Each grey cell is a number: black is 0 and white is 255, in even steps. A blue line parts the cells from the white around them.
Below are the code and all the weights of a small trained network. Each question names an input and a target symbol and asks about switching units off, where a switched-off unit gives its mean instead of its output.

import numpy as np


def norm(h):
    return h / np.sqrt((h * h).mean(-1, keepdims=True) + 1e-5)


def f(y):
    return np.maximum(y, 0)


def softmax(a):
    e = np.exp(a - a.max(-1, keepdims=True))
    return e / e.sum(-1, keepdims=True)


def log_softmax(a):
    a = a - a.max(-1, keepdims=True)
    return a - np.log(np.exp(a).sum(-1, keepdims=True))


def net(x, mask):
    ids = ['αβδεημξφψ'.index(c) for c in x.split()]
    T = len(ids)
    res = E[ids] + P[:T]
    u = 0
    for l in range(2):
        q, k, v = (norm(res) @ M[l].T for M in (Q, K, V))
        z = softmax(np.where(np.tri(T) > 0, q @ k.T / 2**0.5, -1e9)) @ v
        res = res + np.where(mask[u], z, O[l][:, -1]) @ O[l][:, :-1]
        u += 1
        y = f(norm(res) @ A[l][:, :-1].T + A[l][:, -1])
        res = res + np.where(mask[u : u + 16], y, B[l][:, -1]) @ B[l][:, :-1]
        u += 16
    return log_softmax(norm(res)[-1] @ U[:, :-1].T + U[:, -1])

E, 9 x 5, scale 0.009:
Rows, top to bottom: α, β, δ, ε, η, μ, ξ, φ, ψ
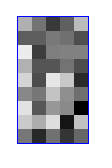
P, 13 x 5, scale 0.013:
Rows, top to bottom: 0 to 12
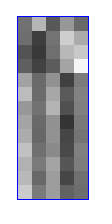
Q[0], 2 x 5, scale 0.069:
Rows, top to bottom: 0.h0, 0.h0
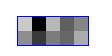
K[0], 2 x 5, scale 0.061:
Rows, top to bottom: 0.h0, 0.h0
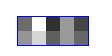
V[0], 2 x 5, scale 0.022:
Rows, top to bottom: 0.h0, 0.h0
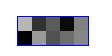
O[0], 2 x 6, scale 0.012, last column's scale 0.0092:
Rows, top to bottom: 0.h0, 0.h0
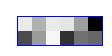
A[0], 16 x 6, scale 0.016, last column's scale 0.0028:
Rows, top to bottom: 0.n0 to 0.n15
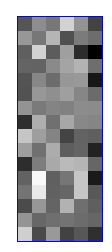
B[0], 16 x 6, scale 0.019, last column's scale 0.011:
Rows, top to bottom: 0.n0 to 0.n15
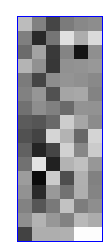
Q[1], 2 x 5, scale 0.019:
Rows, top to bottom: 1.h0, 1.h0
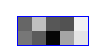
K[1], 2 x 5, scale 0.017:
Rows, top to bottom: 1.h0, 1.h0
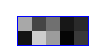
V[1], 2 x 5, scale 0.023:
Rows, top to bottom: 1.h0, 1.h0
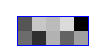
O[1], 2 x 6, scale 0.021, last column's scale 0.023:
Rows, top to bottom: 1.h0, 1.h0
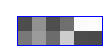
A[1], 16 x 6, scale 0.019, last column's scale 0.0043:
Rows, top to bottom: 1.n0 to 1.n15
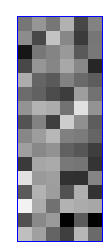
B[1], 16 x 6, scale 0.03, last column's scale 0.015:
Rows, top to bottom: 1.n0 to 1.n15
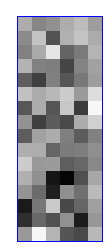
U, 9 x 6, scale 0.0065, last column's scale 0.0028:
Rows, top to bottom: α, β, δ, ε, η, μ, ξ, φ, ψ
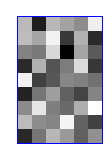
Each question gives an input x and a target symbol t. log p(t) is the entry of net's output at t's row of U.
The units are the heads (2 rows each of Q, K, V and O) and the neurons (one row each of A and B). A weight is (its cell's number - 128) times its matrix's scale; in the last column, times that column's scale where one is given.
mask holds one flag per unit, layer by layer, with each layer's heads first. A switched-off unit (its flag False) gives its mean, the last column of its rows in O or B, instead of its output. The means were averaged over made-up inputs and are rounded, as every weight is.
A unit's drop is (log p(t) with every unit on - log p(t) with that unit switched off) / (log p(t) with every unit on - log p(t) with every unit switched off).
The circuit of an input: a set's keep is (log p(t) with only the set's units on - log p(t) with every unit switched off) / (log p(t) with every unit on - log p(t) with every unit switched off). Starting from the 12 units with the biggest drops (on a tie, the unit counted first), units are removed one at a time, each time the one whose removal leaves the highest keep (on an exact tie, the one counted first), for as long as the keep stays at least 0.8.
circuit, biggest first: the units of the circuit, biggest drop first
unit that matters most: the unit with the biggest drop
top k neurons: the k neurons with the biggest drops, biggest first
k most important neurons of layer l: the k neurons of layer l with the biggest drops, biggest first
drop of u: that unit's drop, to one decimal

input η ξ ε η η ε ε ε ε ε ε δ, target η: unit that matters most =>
0.h0
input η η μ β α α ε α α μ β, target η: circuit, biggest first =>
(0.h0, 1.h0, 1.n6)
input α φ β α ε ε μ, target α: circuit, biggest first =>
(1.h0, 1.n6, 1.n7)
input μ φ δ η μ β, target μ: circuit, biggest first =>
(0.h0, 1.h0)
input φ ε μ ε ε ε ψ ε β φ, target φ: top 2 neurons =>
(0.n11, 0.n15)
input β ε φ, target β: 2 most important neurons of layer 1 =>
(1.n2, 1.n10)
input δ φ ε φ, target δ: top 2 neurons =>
(1.n13, 1.n6)
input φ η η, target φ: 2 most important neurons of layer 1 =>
(1.n0, 1.n1)
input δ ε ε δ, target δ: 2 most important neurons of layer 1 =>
(1.n13, 1.n6)
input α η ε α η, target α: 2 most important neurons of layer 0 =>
(0.n1, 0.n9)
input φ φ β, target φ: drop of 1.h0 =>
1.2
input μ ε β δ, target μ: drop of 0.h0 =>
1.2
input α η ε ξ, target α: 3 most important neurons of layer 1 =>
(1.n6, 1.n7, 1.n15)
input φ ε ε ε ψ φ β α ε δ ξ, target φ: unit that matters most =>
1.h0
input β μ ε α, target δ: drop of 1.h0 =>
1.2
